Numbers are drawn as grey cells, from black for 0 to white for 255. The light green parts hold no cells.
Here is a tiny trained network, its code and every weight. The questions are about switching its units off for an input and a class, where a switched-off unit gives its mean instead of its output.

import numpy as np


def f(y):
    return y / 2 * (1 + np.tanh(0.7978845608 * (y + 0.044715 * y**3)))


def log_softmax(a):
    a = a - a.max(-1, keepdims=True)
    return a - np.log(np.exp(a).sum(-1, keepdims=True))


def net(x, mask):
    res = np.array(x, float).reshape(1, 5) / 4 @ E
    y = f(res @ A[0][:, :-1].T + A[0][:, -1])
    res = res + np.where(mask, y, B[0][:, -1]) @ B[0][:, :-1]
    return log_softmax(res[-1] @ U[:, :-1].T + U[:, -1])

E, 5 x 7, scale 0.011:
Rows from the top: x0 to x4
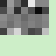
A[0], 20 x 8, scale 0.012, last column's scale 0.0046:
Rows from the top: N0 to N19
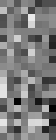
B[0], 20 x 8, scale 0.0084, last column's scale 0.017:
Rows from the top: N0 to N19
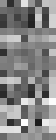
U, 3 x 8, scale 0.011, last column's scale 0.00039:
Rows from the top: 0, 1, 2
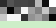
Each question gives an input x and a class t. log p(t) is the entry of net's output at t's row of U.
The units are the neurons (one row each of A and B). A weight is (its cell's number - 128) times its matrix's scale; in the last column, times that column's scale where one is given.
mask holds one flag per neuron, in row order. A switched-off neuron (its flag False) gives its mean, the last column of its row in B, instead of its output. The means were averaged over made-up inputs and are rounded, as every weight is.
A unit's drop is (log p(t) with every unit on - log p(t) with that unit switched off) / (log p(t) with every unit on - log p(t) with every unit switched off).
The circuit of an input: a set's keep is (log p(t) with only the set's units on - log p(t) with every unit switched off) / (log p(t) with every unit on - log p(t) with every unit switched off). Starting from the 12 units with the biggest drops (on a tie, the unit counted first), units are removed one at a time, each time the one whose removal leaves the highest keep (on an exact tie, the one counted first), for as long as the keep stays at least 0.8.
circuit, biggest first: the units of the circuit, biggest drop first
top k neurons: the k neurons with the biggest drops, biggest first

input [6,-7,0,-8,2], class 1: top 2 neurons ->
[N17, N13]
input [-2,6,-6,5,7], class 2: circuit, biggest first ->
[N5]
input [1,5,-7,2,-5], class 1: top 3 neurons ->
[N14, N0, N5]
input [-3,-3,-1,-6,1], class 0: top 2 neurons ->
[N14, N0]
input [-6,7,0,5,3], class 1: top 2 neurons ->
[N14, N0]
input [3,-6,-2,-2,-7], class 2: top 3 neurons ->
[N18, N14, N11]
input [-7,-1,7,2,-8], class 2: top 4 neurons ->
[N18, N11, N16, N2]
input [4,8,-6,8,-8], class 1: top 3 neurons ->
[N14, N0, N5]
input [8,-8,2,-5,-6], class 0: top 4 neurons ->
[N2, N3, N14, N7]
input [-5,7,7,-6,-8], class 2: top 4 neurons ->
[N18, N11, N17, N16]
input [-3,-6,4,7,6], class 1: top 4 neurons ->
[N17, N18, N11, N16]
